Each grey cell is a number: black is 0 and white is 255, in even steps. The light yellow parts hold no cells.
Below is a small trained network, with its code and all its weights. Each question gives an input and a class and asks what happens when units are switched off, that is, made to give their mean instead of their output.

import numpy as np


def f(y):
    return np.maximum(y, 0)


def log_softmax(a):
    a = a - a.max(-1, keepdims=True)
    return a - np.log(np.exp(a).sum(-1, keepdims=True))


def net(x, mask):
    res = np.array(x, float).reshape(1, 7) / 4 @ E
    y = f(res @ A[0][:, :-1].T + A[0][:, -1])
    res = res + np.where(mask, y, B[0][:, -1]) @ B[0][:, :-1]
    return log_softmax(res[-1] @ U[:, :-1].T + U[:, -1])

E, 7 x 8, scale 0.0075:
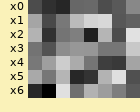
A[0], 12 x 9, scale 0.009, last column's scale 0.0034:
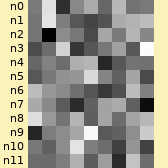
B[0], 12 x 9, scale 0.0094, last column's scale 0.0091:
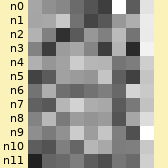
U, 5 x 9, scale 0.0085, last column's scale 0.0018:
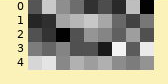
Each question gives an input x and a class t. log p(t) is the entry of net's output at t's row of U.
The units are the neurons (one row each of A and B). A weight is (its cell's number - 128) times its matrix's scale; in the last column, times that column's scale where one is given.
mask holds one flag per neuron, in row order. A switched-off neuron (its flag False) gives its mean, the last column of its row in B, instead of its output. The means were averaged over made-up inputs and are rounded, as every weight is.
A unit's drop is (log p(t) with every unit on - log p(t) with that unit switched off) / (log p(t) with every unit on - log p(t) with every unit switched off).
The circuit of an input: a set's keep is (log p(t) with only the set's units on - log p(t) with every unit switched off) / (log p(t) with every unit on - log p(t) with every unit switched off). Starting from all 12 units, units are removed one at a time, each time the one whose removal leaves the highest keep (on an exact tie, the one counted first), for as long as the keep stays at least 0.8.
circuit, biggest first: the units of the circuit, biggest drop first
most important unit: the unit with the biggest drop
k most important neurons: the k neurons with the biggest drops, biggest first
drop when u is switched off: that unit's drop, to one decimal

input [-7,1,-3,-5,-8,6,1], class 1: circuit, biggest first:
n7
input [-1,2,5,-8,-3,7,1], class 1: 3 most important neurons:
n7, n0, n1
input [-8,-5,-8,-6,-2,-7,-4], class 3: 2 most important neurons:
n0, n8
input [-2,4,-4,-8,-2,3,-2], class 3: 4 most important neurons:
n0, n9, n4, n8
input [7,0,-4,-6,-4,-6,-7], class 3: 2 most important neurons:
n0, n8
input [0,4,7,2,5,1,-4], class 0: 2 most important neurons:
n8, n6
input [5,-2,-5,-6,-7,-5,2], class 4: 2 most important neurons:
n4, n11
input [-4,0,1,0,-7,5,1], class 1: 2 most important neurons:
n7, n0
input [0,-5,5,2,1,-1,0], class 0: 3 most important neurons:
n0, n6, n3
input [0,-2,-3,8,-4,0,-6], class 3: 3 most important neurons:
n0, n9, n4
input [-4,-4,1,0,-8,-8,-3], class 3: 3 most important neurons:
n0, n9, n7
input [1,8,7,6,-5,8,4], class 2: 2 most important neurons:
n2, n0
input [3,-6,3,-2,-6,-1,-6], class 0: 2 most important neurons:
n3, n6
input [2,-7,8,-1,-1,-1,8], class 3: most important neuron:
n3
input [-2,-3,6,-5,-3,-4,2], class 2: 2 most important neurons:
n0, n1
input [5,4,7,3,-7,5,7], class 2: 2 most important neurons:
n2, n0
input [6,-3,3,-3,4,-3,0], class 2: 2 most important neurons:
n10, n8
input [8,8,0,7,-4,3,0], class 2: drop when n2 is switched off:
0.2
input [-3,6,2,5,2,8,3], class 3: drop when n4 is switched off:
0.2
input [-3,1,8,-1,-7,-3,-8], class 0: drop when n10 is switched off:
0.0
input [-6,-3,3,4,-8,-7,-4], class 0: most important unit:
n9
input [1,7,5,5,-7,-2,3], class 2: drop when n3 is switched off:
0.1
